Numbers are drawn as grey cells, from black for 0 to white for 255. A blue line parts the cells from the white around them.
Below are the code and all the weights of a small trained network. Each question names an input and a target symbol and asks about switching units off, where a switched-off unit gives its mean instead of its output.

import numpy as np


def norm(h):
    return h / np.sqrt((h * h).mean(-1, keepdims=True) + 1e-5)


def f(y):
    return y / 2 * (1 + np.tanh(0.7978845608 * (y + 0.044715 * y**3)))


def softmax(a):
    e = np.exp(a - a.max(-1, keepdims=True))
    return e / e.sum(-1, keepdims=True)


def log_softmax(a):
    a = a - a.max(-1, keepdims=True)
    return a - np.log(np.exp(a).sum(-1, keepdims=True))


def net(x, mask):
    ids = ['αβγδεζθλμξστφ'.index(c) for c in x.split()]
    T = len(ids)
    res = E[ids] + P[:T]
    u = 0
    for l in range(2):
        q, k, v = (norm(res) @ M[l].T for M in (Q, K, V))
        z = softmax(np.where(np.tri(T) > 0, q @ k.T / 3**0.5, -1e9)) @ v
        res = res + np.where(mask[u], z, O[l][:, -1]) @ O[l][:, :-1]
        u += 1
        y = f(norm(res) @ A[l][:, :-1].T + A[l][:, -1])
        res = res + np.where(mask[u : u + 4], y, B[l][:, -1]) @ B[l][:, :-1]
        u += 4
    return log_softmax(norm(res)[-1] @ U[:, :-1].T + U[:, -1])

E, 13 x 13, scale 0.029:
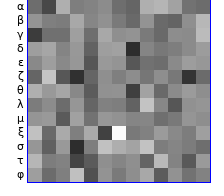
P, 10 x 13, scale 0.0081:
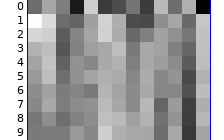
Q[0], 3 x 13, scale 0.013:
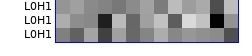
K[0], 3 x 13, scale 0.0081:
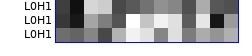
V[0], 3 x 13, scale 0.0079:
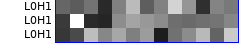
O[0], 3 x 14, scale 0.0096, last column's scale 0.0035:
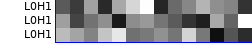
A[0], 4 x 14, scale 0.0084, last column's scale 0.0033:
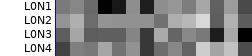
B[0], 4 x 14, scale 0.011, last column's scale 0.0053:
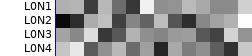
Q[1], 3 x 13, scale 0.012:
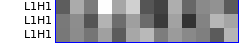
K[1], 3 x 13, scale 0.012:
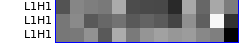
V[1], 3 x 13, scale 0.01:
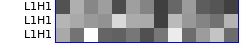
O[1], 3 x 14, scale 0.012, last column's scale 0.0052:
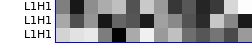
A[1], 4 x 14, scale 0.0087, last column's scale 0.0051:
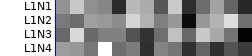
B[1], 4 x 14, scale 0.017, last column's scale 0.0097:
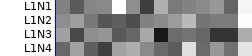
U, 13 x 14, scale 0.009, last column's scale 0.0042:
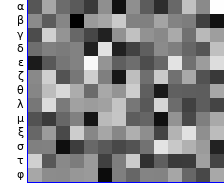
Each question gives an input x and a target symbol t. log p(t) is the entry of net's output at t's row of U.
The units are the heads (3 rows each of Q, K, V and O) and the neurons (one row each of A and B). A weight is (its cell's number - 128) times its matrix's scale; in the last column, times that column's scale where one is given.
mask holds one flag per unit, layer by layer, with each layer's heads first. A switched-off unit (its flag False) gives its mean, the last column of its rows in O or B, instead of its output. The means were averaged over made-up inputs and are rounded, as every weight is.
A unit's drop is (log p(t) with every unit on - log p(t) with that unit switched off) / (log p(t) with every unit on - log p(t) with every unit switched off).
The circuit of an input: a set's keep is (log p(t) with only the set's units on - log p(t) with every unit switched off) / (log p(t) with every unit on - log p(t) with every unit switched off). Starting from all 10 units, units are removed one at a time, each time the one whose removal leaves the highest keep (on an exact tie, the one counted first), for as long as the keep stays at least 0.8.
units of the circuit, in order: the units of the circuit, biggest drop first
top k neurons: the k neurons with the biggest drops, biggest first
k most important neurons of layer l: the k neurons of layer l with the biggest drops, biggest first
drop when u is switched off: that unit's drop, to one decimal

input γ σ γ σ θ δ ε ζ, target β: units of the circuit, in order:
L0H1
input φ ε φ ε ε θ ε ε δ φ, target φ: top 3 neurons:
L1N3; L0N4; L0N1
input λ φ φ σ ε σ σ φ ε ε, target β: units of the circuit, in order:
L0H1; L1N2
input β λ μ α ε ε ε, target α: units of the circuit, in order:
L1H1; L0H1
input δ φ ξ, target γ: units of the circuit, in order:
L0H1; L0N2; L1N1
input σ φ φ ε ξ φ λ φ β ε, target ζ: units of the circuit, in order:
L1H1; L1N1; L0H1
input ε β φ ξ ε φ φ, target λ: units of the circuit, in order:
L1H1; L1N4
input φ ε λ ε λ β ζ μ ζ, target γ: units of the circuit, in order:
L0H1; L1N4
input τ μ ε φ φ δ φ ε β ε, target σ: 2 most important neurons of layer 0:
L0N1; L0N2
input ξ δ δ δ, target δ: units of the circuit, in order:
L1H1; L0H1; L1N3; L0N2
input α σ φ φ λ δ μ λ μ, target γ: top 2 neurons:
L0N2; L1N2
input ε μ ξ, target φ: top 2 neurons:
L1N3; L0N2
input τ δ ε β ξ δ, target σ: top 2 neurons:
L0N1; L1N2
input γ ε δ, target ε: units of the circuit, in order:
L1H1
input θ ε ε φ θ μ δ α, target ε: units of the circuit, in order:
L0H1; L0N2
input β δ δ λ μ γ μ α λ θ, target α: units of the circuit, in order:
L1H1; L0H1
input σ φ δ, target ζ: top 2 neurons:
L1N1; L0N2
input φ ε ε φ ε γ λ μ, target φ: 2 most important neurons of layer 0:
L0N4; L0N1
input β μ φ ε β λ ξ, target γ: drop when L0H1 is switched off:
0.6
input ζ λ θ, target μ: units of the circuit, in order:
L0H1
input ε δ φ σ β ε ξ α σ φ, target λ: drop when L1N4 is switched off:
0.4
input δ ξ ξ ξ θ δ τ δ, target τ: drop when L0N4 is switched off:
0.0
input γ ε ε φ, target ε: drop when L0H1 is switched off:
0.4
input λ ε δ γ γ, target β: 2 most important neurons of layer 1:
L1N2; L1N1
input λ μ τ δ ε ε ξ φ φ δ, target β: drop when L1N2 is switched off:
0.1
